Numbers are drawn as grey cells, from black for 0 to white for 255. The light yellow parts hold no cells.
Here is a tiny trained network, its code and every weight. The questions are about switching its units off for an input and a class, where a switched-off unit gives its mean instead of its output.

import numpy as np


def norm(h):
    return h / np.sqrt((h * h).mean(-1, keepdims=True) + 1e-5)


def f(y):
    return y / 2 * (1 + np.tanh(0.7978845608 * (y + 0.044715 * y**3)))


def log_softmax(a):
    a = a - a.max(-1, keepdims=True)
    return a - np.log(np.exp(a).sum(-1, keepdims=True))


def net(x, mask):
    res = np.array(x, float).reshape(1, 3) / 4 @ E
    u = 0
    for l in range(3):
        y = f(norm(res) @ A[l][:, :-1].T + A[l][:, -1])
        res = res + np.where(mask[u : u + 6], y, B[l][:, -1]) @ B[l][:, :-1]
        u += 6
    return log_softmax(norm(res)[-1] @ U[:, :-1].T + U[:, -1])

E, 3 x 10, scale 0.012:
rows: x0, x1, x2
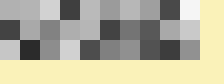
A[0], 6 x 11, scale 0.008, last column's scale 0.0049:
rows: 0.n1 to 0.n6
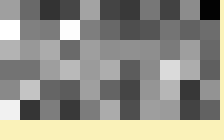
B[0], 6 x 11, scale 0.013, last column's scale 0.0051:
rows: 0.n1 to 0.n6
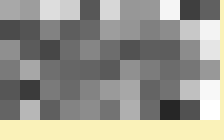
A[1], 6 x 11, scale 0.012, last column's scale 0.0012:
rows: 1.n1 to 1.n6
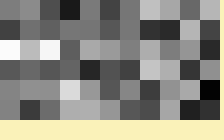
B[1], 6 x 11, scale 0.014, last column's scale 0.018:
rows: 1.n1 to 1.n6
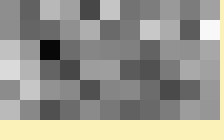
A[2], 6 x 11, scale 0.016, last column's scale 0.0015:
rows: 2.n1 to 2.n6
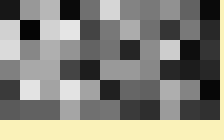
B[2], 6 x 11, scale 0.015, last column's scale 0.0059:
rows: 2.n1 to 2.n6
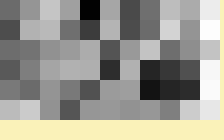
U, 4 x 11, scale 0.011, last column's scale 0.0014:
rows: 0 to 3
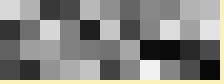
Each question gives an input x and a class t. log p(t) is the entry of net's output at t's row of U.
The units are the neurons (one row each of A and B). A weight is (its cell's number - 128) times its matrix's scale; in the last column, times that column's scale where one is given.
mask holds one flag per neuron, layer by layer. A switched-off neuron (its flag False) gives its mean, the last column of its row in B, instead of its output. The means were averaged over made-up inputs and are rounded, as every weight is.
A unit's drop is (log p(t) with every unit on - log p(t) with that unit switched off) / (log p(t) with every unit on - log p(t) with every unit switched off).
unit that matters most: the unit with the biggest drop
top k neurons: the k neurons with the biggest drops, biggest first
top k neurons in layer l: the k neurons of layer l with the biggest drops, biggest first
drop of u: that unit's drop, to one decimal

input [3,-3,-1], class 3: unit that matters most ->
0.n3
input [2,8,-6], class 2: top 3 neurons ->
(2.n5 0.n2 2.n2)
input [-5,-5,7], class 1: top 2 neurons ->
(2.n2 0.n2)
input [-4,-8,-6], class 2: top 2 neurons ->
(2.n4 0.n6)
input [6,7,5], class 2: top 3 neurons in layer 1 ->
(1.n5 1.n4 1.n6)
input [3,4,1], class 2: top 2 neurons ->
(2.n5 1.n5)
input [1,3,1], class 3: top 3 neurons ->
(1.n2 2.n3 0.n4)
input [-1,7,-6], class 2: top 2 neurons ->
(2.n5 0.n2)
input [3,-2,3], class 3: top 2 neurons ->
(1.n2 1.n1)
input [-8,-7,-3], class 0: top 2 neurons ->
(1.n6 1.n4)
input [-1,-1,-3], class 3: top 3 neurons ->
(0.n5 1.n2 0.n2)
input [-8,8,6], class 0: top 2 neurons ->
(2.n6 1.n6)
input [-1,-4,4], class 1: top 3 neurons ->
(2.n2 0.n2 1.n5)
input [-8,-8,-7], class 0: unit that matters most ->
1.n4
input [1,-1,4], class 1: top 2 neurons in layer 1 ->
(1.n3 1.n4)
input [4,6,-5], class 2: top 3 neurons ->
(2.n5 0.n2 2.n2)
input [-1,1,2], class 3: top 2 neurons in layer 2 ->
(2.n2 2.n1)
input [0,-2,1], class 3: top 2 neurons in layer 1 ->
(1.n2 1.n5)
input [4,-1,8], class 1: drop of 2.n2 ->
0.4
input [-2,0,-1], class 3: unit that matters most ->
0.n5
